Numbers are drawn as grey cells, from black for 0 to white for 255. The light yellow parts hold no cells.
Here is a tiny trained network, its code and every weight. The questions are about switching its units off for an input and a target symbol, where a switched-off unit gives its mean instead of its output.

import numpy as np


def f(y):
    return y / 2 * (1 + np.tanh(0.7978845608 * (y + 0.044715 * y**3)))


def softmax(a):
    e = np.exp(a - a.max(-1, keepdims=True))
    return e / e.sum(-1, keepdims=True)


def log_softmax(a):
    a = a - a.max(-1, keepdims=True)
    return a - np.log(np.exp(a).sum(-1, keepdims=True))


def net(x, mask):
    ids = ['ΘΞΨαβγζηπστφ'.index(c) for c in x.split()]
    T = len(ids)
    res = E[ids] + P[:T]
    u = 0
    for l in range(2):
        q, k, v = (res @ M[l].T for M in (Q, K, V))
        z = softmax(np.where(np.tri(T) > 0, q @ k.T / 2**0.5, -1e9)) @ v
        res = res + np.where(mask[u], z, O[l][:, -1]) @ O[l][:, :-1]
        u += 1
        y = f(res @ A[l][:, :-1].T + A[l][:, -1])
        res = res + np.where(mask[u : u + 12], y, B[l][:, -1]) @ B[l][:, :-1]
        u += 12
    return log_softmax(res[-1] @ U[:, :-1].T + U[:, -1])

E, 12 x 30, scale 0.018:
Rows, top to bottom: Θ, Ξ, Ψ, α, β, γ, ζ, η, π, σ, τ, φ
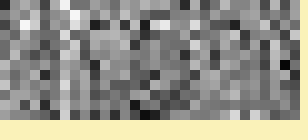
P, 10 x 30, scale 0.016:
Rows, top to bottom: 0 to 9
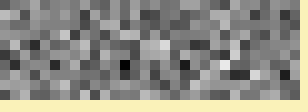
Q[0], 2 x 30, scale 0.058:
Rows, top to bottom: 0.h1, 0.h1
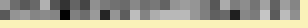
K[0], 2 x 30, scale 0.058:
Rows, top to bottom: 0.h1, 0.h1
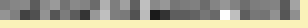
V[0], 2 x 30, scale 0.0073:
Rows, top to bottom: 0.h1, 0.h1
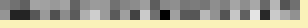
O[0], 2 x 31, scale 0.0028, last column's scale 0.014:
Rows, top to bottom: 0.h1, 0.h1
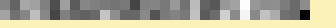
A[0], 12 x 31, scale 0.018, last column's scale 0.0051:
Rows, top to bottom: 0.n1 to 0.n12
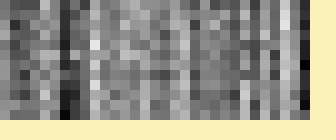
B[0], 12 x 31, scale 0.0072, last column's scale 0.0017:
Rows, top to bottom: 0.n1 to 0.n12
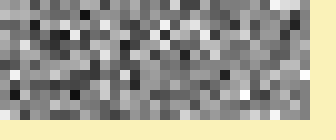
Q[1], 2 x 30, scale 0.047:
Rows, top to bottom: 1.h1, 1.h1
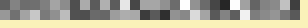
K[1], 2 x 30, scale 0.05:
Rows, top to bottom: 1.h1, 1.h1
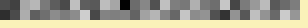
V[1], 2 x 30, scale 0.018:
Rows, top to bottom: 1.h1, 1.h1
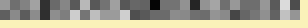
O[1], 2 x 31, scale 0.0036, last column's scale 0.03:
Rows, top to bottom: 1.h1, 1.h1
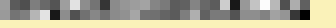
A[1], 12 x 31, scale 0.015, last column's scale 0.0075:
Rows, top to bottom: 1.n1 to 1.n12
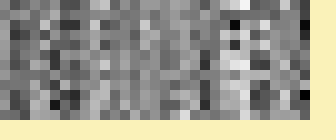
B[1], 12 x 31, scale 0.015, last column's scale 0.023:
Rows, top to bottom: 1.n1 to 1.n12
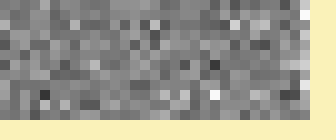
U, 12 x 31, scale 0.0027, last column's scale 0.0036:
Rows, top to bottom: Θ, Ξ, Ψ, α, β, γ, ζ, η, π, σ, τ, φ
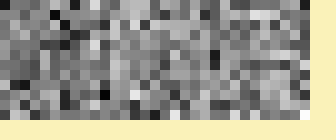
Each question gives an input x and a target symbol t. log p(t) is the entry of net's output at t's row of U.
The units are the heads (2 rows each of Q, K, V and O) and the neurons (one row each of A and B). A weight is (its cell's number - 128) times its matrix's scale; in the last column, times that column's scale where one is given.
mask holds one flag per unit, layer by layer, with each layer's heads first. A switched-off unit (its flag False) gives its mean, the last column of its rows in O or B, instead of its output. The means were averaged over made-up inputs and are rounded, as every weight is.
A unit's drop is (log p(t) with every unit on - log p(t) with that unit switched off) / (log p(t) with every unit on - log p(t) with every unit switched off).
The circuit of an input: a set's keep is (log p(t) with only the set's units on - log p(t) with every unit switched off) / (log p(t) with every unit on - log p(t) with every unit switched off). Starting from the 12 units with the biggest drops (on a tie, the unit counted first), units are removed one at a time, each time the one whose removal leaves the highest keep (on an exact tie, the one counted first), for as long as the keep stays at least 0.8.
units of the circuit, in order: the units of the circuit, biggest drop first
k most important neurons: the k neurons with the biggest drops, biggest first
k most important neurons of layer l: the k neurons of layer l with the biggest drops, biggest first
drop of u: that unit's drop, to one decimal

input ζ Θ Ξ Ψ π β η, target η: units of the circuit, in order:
[0.h1, 0.n3, 1.n7]
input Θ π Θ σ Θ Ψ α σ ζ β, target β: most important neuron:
[0.n5]
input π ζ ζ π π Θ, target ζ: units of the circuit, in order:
[1.n1, 1.h1, 0.h1]
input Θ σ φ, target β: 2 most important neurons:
[1.n10, 1.n7]
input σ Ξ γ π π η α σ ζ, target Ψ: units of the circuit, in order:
[1.n5, 1.n3, 1.h1, 1.n6]
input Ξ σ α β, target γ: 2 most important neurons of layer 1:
[1.n11, 1.n7]
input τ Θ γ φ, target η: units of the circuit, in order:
[1.h1, 1.n5, 1.n7]
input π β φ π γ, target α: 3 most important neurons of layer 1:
[1.n11, 1.n10, 1.n7]
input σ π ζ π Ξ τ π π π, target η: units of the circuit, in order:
[1.h1, 1.n5, 1.n7]
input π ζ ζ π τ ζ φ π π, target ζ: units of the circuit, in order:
[1.h1, 1.n1, 0.h1]
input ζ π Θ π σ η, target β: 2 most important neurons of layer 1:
[1.n10, 1.n7]
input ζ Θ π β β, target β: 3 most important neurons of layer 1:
[1.n10, 1.n7, 1.n9]
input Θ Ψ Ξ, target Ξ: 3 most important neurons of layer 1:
[1.n2, 1.n9, 1.n5]
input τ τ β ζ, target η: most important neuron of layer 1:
[1.n5]
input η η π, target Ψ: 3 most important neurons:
[1.n5, 1.n3, 1.n6]
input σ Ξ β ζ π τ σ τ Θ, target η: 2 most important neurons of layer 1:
[1.n5, 1.n9]
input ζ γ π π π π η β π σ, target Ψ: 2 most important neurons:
[1.n5, 1.n3]
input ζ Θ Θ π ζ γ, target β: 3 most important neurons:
[1.n10, 1.n7, 1.n9]
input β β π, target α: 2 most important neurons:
[1.n11, 1.n10]
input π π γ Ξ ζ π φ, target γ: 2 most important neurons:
[1.n11, 1.n7]
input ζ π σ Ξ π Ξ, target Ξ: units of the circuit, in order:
[1.h1]
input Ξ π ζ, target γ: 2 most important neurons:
[1.n11, 1.n7]
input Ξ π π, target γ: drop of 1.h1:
1.3
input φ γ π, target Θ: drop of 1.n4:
0.1
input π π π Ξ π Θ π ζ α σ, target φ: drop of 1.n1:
0.1
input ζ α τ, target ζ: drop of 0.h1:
0.1
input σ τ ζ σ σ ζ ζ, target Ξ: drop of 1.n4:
0.2
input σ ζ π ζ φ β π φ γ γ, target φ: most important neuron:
[1.n2]
